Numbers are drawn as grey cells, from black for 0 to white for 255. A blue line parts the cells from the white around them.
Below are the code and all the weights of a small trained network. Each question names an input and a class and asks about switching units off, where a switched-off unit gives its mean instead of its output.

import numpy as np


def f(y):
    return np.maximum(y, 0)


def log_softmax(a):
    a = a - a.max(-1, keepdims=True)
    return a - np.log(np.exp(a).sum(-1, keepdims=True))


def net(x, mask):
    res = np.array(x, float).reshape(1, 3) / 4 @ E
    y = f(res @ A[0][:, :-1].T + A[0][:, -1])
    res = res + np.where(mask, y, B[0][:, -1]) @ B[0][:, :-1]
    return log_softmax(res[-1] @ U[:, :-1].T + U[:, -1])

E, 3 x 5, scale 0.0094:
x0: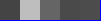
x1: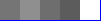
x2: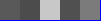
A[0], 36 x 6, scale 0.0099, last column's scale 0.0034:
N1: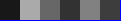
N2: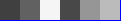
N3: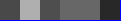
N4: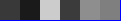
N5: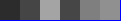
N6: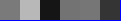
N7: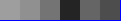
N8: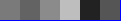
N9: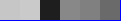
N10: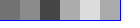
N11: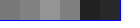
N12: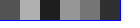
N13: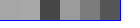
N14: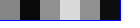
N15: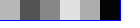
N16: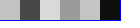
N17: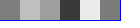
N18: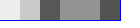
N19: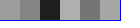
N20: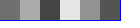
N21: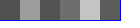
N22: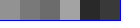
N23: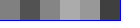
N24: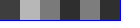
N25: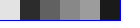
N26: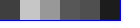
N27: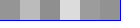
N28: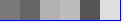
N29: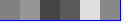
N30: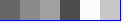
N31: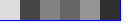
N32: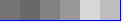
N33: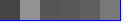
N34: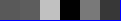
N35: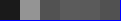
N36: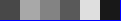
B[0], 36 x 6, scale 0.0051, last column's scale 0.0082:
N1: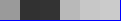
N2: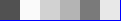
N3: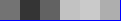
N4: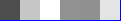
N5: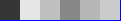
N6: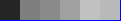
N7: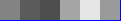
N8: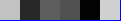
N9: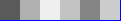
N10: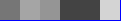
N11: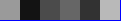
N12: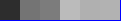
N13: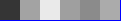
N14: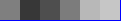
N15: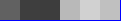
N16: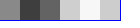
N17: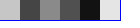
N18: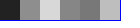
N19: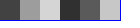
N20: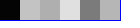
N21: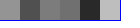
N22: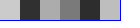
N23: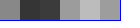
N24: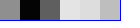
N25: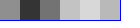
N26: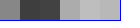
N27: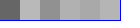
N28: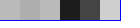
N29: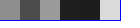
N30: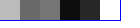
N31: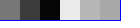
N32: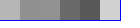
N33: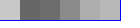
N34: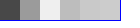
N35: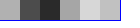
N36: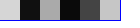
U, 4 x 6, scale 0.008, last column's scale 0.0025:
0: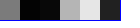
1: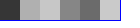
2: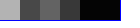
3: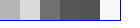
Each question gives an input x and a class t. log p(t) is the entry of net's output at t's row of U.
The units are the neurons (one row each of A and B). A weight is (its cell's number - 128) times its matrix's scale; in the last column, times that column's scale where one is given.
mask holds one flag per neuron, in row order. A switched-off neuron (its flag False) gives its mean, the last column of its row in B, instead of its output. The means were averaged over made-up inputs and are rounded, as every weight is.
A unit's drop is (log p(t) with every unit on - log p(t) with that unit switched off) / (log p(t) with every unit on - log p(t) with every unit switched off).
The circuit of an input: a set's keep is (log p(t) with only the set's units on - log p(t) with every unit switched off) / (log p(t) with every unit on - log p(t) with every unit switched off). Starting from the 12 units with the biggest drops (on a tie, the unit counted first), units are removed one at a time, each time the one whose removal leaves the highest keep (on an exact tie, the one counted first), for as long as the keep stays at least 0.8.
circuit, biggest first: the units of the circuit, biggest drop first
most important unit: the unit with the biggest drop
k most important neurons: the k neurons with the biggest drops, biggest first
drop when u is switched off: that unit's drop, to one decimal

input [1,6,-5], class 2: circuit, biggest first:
[N29, N17]
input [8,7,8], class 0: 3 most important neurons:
[N1, N24, N35]
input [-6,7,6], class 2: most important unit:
N30
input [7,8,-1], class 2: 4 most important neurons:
[N17, N29, N30, N36]
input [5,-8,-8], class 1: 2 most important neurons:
[N9, N20]
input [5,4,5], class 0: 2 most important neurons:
[N1, N24]
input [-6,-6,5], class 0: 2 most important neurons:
[N16, N14]
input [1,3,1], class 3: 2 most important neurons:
[N8, N11]
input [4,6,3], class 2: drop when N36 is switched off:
0.1
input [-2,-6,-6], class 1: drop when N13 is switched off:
0.2
